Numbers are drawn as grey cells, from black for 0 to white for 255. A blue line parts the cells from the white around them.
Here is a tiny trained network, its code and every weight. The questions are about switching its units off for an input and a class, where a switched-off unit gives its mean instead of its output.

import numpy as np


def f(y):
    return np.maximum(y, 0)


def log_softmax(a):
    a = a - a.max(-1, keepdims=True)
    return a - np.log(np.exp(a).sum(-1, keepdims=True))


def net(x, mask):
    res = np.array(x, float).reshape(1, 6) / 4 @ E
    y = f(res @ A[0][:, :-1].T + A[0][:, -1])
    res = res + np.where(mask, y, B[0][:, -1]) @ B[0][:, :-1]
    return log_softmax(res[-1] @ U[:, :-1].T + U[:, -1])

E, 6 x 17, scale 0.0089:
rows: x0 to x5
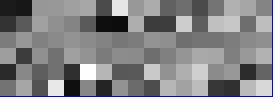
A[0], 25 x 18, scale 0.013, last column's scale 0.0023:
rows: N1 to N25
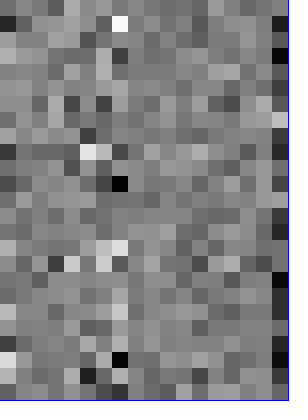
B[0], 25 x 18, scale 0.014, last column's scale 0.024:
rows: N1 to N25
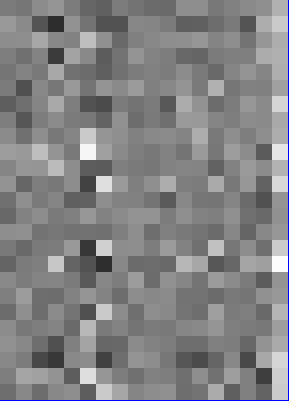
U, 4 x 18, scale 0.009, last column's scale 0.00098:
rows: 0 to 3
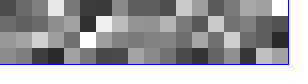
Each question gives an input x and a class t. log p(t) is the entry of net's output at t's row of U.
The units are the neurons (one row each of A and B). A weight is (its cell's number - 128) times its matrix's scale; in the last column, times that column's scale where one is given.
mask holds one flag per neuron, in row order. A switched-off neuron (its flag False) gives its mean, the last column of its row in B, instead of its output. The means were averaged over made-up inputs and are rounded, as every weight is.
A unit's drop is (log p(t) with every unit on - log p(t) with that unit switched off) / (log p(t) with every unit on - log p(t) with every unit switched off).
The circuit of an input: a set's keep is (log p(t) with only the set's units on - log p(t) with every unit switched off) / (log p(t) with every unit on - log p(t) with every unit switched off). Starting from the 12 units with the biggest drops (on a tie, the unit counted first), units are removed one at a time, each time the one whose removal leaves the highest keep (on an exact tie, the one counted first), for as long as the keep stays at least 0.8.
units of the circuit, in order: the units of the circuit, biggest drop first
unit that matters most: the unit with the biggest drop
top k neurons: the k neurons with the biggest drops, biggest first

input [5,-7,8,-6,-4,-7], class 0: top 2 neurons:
(N17; N12)
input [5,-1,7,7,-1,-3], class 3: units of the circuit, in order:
(N2)
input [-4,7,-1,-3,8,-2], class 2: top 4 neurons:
(N10; N16; N20; N6)
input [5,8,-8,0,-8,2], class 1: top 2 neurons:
(N12; N25)
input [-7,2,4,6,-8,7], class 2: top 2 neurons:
(N24; N17)
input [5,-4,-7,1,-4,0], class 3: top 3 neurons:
(N2; N10; N12)
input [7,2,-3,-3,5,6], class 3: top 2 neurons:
(N2; N17)
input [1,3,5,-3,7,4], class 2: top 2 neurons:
(N10; N17)
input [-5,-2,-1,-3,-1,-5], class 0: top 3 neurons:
(N17; N2; N22)
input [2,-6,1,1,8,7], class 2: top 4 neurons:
(N10; N17; N22; N1)
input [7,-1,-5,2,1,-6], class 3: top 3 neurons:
(N2; N22; N7)
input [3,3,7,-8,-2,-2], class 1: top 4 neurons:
(N23; N10; N12; N7)
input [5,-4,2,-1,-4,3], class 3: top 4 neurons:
(N2; N10; N17; N12)
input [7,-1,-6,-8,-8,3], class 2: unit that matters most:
N24
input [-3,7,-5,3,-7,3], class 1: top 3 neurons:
(N12; N25; N10)
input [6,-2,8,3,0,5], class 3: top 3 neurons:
(N2; N17; N22)
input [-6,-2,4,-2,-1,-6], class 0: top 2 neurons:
(N17; N2)
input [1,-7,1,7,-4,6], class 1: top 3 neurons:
(N17; N16; N20)
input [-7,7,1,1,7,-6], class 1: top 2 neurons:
(N12; N25)
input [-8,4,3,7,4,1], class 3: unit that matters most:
N23
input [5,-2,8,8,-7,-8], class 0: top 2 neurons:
(N17; N10)
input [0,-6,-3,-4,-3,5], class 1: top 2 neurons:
(N17; N16)
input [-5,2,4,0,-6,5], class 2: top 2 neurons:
(N17; N24)
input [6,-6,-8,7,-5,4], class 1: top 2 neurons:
(N16; N23)
